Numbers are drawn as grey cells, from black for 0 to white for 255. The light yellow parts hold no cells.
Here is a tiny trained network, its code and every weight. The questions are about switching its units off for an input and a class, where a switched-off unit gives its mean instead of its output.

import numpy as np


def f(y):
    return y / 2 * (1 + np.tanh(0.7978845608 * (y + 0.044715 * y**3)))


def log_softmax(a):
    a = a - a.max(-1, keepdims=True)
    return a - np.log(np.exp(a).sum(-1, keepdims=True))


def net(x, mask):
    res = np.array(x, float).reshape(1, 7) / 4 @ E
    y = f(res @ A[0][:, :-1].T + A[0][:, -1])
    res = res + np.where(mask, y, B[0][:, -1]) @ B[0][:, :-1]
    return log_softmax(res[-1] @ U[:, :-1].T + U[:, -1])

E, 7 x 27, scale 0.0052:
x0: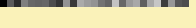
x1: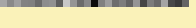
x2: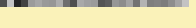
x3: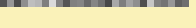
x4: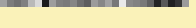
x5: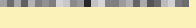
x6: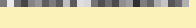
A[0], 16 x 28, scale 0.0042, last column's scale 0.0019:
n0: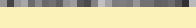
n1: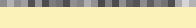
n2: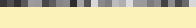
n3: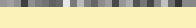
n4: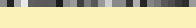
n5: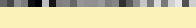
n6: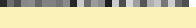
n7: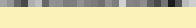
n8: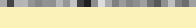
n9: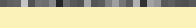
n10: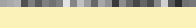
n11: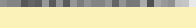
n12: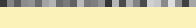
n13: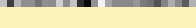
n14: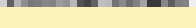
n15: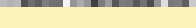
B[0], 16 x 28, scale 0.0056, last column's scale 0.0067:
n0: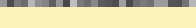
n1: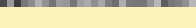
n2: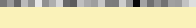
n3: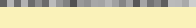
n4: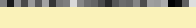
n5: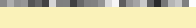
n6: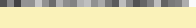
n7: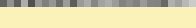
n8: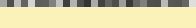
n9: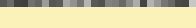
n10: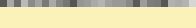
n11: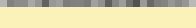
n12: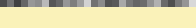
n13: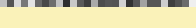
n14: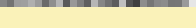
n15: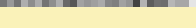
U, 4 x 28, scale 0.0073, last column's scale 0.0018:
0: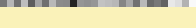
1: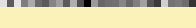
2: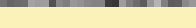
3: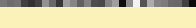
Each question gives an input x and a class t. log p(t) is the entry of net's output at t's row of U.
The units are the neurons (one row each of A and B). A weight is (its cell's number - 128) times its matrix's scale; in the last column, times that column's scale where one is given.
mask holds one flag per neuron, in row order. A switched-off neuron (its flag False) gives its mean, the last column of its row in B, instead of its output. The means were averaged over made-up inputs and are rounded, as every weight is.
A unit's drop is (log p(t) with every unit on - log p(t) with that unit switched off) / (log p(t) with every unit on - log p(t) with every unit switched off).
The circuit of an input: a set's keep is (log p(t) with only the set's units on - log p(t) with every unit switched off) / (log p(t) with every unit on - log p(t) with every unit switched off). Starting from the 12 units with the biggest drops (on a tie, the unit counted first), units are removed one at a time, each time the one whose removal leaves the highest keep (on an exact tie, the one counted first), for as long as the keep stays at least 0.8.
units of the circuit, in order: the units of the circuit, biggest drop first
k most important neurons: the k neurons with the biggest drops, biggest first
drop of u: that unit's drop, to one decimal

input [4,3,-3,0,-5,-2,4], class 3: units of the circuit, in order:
[n2, n9, n14]
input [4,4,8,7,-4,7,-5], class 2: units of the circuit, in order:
[n12]
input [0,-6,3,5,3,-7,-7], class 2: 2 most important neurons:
[n5, n3]
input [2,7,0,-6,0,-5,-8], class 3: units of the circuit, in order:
[n9, n2]
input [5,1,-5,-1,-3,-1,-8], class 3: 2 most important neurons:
[n9, n5]
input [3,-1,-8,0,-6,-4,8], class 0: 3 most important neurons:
[n5, n15, n10]
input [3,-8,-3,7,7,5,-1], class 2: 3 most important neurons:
[n5, n3, n10]
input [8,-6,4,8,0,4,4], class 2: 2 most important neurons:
[n12, n5]
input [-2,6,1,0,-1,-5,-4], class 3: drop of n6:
0.1
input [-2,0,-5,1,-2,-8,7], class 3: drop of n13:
0.2
